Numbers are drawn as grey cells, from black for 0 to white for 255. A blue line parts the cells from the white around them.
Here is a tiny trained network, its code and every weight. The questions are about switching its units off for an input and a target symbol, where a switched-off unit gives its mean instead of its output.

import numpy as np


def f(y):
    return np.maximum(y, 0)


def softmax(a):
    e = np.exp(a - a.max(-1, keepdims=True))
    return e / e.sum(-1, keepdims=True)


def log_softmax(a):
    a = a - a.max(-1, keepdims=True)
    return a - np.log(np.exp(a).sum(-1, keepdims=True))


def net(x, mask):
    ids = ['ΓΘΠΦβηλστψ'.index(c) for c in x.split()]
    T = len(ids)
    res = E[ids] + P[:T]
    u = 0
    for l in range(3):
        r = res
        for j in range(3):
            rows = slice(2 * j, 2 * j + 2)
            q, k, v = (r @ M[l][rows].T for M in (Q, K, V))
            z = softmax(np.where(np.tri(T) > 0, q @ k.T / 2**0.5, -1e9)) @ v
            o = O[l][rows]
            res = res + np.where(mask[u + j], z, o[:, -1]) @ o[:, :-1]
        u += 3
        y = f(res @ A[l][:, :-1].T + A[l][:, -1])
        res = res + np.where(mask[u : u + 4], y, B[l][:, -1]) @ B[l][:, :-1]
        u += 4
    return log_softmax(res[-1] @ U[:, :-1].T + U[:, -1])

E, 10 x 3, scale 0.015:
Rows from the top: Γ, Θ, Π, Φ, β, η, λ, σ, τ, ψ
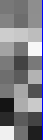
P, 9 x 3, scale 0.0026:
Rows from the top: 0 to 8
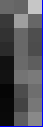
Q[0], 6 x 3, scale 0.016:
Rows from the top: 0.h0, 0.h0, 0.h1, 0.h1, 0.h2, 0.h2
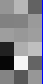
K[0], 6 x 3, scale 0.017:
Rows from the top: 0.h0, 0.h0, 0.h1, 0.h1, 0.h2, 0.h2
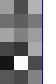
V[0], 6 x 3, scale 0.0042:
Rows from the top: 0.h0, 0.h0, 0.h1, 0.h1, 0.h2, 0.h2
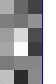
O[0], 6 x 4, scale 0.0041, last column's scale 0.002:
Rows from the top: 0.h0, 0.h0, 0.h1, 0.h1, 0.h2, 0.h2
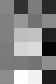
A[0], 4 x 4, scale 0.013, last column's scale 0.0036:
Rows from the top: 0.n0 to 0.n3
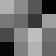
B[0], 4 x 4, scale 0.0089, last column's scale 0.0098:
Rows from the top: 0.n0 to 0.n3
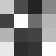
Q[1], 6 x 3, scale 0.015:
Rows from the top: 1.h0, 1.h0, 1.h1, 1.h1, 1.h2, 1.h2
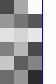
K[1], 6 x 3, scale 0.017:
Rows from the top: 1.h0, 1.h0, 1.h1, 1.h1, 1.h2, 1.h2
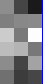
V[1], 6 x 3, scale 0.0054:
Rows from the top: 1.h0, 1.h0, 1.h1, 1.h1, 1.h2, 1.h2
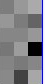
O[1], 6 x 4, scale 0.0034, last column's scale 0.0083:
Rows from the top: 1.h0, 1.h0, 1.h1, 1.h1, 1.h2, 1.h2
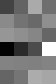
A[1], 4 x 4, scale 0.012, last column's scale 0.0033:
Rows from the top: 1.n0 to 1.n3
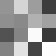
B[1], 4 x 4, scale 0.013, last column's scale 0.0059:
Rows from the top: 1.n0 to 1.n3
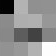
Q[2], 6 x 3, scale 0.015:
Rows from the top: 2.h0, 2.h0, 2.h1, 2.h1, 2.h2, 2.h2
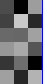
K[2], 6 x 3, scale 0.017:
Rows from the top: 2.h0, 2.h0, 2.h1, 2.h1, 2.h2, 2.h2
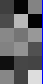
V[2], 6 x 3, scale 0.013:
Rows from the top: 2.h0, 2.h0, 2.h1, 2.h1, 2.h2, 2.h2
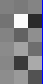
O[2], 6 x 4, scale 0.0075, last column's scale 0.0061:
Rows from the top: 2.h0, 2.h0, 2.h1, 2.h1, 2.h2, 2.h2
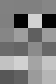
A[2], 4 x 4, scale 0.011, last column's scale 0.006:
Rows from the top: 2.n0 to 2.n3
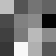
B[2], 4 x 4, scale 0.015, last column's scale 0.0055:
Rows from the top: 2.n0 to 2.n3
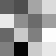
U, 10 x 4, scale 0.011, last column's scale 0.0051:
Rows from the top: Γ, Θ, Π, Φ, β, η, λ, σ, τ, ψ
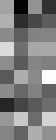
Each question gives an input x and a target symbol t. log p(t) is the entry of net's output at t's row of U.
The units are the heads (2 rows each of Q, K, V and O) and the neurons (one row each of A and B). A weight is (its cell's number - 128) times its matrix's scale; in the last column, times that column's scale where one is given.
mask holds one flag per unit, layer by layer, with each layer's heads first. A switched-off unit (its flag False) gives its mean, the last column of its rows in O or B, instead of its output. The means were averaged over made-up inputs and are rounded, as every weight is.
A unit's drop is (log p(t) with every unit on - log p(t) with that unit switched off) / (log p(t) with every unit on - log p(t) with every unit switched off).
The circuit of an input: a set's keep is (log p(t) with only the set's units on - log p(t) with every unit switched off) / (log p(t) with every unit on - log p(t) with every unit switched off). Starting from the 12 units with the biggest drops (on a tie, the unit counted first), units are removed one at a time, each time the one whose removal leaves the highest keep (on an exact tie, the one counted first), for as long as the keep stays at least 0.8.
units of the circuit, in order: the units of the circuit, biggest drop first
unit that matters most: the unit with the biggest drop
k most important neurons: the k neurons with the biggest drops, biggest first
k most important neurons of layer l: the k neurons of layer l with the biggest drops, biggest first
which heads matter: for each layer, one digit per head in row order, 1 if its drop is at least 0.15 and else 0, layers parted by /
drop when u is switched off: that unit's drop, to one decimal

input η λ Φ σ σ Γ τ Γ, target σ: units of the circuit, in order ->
0.n3, 1.h1, 0.n1, 2.h2
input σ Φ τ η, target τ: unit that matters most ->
0.n1
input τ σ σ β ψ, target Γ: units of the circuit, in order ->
2.h0, 0.n1
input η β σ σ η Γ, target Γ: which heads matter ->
011 / 000 / 101
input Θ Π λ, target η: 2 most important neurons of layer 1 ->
1.n3, 1.n0
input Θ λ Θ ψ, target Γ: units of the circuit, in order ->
2.h0, 2.n0
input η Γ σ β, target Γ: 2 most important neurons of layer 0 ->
0.n3, 0.n2
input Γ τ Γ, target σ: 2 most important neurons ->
0.n1, 0.n3
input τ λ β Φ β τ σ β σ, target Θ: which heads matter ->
000 / 000 / 100
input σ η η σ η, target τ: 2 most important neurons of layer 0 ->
0.n1, 0.n3
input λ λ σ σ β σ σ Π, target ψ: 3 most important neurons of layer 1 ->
1.n0, 1.n1, 1.n3
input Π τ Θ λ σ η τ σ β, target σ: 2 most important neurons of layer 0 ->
0.n3, 0.n1
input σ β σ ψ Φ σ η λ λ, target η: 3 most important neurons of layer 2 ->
2.n2, 2.n3, 2.n0
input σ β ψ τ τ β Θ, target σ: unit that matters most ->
0.n3
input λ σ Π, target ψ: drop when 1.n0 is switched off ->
0.5
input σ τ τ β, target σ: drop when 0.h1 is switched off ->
0.0
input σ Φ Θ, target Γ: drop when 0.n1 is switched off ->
0.2
